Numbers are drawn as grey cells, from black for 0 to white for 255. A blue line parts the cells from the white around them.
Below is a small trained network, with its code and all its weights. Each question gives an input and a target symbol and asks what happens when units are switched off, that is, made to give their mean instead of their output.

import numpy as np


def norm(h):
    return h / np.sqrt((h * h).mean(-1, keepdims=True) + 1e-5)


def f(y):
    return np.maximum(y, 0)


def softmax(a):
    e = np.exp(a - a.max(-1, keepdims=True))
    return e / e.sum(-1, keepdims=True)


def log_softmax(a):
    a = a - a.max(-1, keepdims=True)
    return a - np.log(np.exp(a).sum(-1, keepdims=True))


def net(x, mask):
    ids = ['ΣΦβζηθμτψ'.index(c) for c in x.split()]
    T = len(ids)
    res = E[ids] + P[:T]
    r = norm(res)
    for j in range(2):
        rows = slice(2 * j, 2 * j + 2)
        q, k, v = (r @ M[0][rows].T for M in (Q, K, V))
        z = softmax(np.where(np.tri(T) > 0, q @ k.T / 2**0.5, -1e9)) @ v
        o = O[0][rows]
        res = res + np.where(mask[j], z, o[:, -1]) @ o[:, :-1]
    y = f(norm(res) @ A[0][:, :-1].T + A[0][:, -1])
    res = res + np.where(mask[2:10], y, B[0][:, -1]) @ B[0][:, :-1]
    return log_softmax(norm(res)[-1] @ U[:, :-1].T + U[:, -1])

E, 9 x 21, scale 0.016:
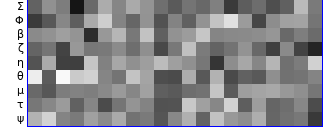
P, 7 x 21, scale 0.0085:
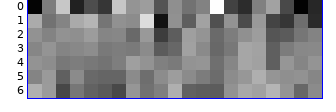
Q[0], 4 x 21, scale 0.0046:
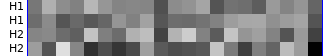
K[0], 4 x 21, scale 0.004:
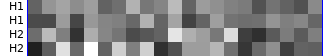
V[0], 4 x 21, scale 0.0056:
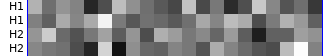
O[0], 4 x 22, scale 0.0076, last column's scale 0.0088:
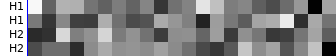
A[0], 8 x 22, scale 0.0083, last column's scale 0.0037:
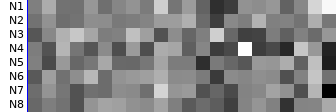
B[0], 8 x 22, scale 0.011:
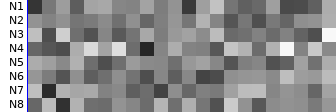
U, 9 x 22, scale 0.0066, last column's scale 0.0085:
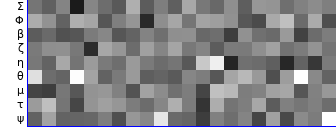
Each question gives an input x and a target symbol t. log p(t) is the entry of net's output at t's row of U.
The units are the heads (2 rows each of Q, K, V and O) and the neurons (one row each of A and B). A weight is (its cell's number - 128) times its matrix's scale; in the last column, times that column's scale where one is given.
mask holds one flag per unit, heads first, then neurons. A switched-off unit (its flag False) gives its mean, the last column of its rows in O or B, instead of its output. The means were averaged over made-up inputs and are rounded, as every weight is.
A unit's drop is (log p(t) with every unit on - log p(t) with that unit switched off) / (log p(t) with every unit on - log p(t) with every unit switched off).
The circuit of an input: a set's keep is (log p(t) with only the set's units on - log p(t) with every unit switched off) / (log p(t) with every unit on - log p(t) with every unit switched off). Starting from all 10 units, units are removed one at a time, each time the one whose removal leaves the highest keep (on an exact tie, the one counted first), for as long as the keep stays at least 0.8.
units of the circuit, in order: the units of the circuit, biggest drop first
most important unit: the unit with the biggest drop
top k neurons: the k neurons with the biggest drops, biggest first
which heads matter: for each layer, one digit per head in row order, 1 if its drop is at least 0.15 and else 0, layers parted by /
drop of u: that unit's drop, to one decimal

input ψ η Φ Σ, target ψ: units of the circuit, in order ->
(N8 H1 H2)
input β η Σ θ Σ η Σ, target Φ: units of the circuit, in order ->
(H2 N4)
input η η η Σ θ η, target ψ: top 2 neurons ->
(N1 N6)
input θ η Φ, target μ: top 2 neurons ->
(N3 N2)
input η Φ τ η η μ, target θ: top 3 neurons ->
(N5 N3 N7)
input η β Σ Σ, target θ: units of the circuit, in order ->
(H2 N4)
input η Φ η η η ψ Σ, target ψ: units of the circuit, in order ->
(N8 H1)
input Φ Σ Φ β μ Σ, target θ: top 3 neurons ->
(N7 N8 N5)
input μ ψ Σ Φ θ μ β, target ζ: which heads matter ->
01
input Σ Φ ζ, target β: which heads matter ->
11
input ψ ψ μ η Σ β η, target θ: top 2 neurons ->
(N6 N1)
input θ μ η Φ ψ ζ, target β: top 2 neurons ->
(N3 N6)
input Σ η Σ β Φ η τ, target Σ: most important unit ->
H2
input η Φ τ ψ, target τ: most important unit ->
H1
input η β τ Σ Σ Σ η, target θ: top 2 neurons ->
(N6 N2)
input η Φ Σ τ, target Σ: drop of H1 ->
0.5
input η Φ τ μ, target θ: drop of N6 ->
0.0
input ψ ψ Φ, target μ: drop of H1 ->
0.5
